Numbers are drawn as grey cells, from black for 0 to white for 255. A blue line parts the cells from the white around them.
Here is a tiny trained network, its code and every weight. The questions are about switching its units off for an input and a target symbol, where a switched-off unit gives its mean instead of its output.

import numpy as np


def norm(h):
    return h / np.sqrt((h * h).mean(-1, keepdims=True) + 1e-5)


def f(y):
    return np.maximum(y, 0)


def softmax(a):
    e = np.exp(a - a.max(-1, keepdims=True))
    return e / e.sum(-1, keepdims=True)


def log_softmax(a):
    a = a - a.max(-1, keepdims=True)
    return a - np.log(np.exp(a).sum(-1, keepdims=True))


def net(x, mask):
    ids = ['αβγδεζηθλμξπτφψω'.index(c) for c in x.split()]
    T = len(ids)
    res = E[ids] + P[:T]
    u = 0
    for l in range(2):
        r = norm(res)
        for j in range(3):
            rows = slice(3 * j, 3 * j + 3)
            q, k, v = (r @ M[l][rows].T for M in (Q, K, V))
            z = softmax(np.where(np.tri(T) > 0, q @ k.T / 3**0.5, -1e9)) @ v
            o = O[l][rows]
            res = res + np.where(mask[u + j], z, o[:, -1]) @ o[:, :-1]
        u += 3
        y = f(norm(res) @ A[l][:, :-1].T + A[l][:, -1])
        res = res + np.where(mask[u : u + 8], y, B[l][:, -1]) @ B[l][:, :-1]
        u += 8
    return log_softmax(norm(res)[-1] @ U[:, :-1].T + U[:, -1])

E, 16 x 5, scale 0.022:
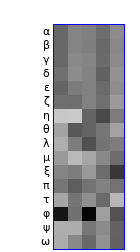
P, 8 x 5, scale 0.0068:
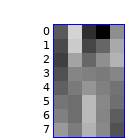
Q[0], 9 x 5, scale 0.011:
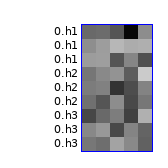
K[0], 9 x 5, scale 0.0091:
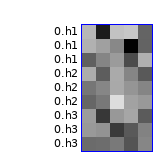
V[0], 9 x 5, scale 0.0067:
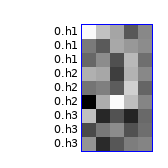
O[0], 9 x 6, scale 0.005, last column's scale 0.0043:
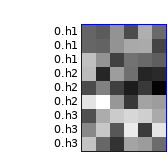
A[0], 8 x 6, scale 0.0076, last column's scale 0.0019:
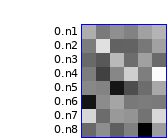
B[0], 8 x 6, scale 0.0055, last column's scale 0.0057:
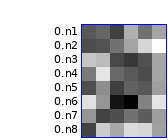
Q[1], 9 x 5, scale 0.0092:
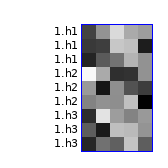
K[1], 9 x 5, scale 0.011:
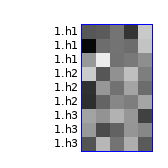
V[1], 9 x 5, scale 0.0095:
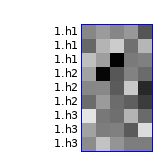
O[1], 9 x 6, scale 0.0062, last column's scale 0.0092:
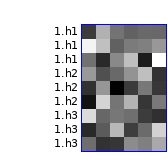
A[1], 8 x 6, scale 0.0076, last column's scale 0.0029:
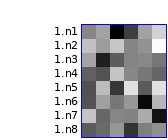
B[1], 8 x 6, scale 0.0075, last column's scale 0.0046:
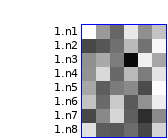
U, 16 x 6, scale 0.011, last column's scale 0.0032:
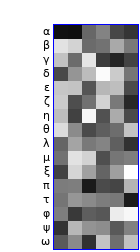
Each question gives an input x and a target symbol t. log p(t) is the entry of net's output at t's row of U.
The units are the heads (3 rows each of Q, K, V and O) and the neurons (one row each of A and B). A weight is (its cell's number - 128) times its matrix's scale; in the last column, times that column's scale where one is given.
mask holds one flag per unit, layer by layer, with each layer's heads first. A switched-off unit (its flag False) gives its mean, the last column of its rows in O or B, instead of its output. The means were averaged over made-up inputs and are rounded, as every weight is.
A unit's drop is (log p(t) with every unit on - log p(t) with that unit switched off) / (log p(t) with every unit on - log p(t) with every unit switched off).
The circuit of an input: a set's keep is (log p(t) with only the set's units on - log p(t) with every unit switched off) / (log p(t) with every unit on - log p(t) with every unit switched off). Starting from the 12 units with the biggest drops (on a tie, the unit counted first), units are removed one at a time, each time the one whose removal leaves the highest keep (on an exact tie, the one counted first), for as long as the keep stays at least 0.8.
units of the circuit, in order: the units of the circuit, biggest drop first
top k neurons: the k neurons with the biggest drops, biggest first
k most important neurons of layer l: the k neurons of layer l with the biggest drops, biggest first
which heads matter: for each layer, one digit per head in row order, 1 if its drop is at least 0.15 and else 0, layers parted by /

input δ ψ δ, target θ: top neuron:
[0.n8]
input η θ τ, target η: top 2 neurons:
[0.n3; 0.n2]
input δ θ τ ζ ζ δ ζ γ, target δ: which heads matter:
010 / 000
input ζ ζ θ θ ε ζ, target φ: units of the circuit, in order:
[1.h2; 1.n3; 0.h2]
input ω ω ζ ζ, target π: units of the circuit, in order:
[0.n6; 1.h2]
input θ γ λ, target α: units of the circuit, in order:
[1.h1; 0.h2]
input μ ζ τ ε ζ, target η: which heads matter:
010 / 010
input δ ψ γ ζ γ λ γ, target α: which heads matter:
000 / 110
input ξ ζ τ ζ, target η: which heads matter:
000 / 010
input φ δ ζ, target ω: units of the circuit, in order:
[0.h1; 1.h2]
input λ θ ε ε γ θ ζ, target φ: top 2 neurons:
[1.n3; 0.n6]
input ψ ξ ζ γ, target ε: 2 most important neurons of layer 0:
[0.n6; 0.n8]
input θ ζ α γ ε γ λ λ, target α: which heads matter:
000 / 100
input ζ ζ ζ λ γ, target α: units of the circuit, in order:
[1.h1; 1.h2]
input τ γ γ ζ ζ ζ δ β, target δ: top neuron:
[1.n2]
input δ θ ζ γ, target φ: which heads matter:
001 / 010
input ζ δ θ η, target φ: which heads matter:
011 / 110
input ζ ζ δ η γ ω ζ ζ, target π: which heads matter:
100 / 110
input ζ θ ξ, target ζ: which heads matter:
000 / 001
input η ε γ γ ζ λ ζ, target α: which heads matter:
000 / 110
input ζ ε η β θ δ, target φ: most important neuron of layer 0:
[0.n2]
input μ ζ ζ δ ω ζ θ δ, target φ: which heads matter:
000 / 010
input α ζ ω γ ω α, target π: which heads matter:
000 / 010
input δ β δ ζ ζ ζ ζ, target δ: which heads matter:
011 / 000
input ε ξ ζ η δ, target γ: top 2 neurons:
[0.n8; 1.n6]
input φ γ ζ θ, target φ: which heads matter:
001 / 110
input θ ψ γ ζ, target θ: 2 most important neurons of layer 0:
[0.n8; 0.n2]
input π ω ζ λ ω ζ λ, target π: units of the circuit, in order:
[1.h2]
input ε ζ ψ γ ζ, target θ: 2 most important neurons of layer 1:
[1.n1; 1.n8]
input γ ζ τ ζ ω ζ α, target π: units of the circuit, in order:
[1.h2; 0.n6]
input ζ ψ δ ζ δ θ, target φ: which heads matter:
000 / 010
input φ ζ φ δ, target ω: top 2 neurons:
[0.n5; 0.n2]
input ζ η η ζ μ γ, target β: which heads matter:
000 / 100
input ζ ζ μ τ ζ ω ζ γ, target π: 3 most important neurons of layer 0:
[0.n6; 0.n7; 0.n1]
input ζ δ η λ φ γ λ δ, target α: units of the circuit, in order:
[1.h1]
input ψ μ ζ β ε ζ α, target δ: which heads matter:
010 / 000
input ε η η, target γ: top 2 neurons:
[1.n6; 0.n5]
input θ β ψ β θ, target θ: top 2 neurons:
[0.n8; 1.n1]
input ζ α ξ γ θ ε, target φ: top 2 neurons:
[0.n8; 0.n2]
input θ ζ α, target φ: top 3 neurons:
[0.n6; 0.n8; 1.n2]
